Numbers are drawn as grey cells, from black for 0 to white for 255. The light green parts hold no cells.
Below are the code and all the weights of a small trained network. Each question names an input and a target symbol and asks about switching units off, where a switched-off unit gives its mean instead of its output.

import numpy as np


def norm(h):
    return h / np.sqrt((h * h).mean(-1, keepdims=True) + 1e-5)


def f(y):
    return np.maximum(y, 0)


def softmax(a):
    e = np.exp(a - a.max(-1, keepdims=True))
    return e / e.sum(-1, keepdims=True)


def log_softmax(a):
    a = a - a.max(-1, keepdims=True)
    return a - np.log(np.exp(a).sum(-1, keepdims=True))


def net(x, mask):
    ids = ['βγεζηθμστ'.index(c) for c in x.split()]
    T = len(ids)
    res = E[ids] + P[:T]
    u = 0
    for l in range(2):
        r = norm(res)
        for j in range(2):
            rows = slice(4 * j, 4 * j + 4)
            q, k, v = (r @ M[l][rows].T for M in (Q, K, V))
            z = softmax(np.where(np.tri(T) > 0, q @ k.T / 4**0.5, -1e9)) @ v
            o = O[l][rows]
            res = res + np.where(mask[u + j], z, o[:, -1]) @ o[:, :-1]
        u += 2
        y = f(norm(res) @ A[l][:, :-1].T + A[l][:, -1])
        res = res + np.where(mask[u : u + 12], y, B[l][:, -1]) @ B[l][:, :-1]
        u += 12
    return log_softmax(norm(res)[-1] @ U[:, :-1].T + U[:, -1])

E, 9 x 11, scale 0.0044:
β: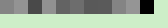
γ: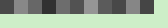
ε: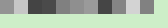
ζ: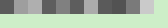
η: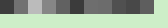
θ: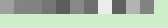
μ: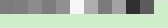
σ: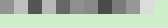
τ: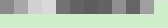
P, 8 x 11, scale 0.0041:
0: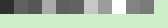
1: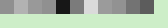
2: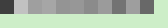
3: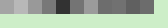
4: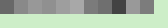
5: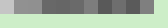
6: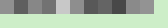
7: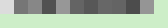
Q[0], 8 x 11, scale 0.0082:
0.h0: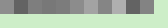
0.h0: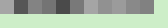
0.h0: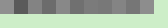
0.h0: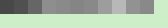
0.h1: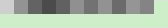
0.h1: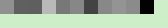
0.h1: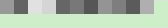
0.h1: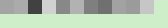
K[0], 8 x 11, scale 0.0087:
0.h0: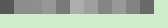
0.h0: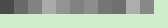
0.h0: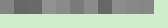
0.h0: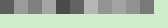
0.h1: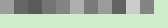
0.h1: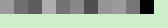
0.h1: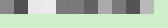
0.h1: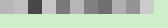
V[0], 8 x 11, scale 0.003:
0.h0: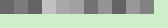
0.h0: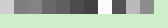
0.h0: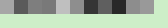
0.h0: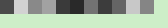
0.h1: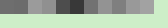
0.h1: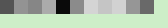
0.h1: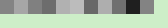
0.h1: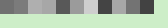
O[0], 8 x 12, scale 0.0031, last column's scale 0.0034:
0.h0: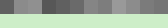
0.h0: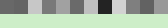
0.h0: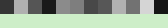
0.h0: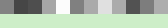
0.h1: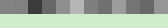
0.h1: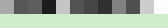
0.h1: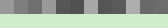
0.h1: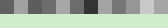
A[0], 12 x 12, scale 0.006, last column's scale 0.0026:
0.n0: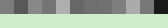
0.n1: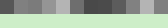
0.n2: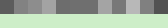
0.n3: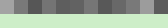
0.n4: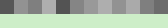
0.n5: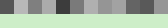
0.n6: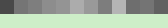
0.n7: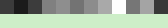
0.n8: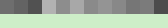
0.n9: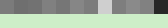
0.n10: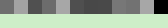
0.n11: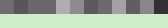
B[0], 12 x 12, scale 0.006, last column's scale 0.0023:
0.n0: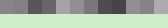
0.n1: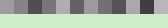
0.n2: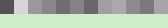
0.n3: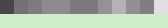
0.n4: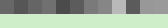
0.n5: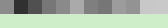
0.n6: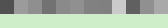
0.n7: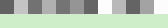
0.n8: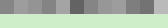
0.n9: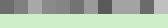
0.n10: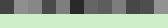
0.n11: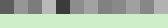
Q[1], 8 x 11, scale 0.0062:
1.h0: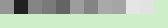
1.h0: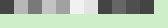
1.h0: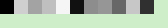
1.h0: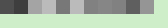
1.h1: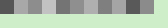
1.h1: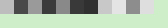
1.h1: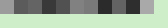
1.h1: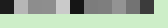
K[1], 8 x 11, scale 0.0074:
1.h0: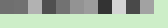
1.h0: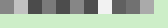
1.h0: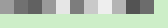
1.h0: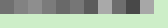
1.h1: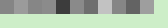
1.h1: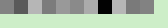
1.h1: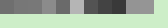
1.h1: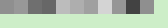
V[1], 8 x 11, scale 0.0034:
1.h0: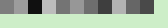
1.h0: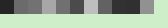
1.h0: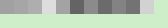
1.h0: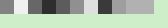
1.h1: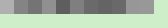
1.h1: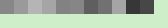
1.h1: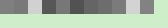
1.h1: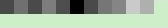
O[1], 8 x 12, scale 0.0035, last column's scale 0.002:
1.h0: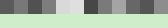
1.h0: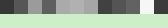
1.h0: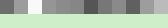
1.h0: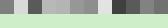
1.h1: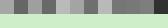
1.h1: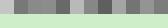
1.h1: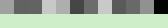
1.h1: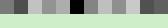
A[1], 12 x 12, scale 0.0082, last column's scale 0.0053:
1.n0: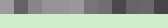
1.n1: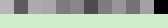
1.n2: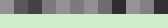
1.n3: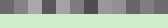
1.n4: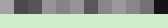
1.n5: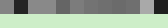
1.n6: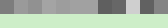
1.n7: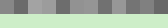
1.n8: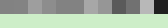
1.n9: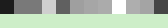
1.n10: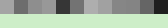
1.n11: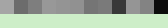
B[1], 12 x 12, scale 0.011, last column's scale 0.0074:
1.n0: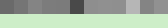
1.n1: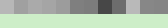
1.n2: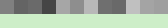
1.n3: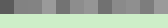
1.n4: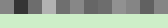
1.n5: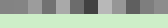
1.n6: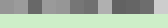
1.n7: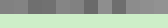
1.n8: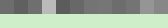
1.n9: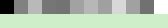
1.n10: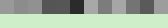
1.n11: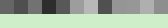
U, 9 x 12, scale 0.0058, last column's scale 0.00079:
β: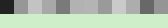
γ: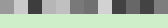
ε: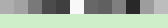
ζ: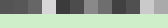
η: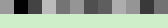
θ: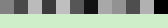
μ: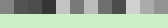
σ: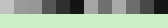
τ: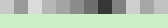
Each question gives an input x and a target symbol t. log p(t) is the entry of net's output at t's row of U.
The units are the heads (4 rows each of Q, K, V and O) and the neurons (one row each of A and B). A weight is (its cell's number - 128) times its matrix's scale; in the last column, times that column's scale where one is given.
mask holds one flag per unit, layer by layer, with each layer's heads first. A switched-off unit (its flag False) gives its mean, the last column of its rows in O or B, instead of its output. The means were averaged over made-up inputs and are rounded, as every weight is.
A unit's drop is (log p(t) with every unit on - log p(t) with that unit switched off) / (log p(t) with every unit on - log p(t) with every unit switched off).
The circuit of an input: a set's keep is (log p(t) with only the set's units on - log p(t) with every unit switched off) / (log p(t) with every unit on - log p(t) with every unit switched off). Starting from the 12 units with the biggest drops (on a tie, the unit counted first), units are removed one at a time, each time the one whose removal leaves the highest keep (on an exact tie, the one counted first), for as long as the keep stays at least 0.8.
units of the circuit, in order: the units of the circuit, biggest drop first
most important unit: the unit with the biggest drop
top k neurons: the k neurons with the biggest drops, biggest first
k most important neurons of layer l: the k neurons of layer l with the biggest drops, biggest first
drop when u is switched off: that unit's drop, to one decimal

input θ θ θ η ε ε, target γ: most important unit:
0.n7
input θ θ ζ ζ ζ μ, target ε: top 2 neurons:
(1.n9; 0.n7)
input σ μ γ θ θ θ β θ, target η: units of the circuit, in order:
(1.h0; 1.n9; 1.n4)
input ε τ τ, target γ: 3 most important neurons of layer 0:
(0.n1; 0.n7; 0.n3)
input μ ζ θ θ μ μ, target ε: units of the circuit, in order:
(0.h0; 1.n9)
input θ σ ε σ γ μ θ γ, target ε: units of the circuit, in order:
(0.h0; 1.n9; 1.h1; 0.h1)
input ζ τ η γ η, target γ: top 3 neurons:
(0.n1; 1.n9; 1.n6)
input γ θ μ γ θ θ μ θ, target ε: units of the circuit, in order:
(0.h0; 1.h1; 1.n9)
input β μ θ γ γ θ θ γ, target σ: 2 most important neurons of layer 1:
(1.n9; 1.n2)
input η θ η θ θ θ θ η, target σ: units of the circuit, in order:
(1.n9; 1.h0)
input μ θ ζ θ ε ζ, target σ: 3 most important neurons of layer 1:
(1.n9; 1.n6; 1.n2)
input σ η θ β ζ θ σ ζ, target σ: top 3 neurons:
(1.n9; 0.n10; 0.n7)
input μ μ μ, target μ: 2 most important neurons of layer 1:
(1.n9; 1.n11)
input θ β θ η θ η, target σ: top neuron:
(1.n9)
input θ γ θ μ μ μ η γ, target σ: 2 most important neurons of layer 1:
(1.n9; 1.n6)
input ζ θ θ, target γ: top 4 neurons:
(0.n7; 0.n0; 1.n9; 1.n6)
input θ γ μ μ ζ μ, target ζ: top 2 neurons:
(0.n7; 1.n9)
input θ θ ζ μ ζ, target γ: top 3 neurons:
(0.n1; 1.n9; 1.n6)
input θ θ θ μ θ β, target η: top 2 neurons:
(0.n5; 1.n9)
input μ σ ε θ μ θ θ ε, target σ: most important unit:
0.h0
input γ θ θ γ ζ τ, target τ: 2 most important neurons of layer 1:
(1.n1; 1.n9)
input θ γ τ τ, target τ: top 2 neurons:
(1.n1; 0.n7)
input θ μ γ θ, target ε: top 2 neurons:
(0.n7; 1.n9)
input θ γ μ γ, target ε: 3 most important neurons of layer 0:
(0.n3; 0.n10; 0.n1)
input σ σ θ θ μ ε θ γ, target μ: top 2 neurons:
(0.n5; 1.n2)
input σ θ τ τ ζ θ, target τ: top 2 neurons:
(0.n7; 1.n1)
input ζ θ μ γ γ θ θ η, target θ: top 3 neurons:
(1.n5; 0.n5; 1.n9)
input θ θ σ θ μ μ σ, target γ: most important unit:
1.n6
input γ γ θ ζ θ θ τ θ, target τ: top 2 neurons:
(1.n1; 1.n9)
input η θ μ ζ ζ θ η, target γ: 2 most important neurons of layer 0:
(0.n1; 0.n6)
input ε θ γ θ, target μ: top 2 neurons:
(0.n7; 1.n9)
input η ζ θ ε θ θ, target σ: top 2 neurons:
(1.n9; 1.n10)
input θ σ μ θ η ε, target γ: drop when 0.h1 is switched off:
0.9
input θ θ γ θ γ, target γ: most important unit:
0.h1
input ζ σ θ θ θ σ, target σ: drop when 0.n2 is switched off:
-0.1
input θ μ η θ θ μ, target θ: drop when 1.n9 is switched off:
0.3
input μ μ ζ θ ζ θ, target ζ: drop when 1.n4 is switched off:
0.0
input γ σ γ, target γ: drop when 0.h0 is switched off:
0.3
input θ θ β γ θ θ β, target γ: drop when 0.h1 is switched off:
0.4
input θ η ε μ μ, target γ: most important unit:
0.h0
